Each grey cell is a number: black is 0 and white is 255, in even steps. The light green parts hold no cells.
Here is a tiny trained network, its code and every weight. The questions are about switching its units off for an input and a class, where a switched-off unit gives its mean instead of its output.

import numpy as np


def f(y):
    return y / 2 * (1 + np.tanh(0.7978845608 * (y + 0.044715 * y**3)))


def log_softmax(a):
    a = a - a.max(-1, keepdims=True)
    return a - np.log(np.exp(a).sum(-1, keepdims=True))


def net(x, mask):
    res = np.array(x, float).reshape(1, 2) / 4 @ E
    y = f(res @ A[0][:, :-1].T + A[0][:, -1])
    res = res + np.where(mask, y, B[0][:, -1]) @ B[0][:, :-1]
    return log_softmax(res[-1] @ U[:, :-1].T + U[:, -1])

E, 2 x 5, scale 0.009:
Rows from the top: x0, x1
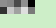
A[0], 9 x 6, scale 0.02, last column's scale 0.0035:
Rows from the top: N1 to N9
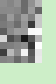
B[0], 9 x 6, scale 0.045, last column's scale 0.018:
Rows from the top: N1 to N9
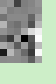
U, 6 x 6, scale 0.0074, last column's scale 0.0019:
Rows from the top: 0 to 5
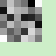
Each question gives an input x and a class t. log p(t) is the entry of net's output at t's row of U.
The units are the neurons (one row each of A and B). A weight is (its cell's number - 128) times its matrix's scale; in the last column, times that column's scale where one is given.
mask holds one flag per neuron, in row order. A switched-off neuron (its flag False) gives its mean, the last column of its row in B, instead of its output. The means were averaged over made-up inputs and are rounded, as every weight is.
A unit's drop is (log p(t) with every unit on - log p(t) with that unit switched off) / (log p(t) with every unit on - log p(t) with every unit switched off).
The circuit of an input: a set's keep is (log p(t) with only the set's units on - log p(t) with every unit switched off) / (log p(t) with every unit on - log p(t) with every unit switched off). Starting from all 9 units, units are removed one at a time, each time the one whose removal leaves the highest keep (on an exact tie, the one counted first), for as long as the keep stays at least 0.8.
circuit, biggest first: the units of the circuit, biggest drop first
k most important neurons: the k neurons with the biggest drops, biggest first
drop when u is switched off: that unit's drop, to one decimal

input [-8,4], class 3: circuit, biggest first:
[N5]
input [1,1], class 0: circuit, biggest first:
[N6, N5]
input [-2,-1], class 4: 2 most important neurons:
[N8, N7]
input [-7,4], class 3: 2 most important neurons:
[N5, N6]
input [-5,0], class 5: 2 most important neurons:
[N6, N8]
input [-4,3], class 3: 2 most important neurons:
[N5, N6]
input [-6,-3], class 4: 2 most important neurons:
[N7, N4]
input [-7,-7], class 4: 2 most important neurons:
[N5, N8]
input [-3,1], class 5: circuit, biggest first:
[N6, N8]
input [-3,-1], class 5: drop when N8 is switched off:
0.5
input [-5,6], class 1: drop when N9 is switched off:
0.0
